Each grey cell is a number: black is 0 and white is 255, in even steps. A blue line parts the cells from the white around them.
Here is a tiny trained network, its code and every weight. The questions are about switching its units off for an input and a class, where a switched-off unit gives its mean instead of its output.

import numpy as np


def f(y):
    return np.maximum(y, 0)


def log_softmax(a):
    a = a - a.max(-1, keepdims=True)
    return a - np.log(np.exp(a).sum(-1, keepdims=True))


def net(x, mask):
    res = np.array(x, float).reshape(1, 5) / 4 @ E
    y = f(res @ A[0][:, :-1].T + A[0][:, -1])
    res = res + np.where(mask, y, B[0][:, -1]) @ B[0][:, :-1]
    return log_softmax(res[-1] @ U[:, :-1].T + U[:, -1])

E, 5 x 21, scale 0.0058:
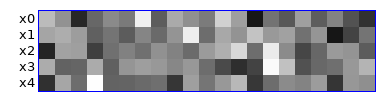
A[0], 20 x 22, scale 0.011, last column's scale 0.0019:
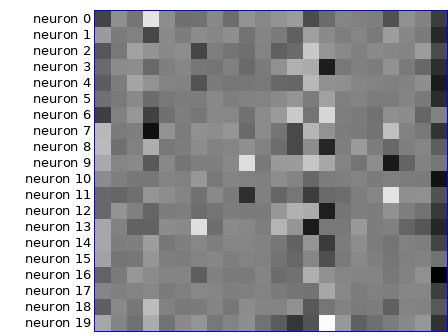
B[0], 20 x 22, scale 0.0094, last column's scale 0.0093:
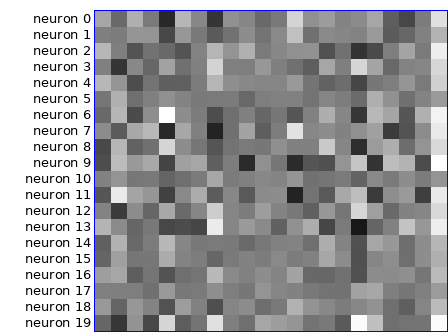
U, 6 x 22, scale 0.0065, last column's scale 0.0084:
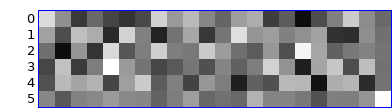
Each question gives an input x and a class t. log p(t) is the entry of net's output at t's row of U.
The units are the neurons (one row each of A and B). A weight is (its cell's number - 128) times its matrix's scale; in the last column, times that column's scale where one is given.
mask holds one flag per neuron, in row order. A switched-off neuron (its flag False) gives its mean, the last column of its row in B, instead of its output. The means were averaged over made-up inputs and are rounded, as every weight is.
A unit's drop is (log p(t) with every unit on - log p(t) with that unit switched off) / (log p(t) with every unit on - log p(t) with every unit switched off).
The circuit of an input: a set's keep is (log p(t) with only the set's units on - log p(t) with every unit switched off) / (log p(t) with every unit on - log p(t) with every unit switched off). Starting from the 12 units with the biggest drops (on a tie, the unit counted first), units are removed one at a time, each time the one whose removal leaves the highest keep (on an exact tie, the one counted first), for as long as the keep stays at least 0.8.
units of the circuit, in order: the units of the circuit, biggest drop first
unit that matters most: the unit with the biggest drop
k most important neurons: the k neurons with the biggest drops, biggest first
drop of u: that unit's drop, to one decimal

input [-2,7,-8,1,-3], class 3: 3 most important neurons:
(neuron 8; neuron 11; neuron 14)
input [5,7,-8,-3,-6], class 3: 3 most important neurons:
(neuron 8; neuron 14; neuron 11)
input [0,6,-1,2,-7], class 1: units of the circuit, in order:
(neuron 7)
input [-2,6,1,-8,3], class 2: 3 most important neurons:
(neuron 12; neuron 3; neuron 11)
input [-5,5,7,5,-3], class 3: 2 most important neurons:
(neuron 6; neuron 13)
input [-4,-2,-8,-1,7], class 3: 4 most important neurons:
(neuron 8; neuron 7; neuron 14; neuron 15)
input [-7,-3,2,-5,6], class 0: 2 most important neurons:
(neuron 2; neuron 7)
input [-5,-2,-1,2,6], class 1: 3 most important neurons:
(neuron 0; neuron 13; neuron 18)
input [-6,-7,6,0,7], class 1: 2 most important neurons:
(neuron 0; neuron 9)
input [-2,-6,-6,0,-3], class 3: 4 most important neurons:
(neuron 8; neuron 9; neuron 14; neuron 15)
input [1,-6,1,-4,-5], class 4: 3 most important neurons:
(neuron 11; neuron 0; neuron 19)
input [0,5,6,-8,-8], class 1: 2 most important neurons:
(neuron 7; neuron 19)
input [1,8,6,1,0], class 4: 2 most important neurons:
(neuron 9; neuron 8)
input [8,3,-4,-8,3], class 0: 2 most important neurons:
(neuron 13; neuron 19)
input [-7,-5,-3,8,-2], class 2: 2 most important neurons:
(neuron 19; neuron 13)
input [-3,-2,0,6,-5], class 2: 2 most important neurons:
(neuron 19; neuron 0)
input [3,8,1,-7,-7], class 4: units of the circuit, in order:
(neuron 9)
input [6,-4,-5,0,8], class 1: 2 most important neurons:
(neuron 0; neuron 18)
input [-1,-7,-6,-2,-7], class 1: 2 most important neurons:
(neuron 7; neuron 9)
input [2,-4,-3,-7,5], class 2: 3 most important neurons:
(neuron 12; neuron 3; neuron 7)
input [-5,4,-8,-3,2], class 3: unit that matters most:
neuron 8
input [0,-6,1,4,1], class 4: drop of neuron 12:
0.2
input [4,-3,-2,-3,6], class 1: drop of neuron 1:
0.0
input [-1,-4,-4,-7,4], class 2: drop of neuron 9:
0.1
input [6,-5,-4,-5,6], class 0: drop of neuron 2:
-0.2
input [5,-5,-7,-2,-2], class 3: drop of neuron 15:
0.1
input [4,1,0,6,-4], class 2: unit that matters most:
neuron 19
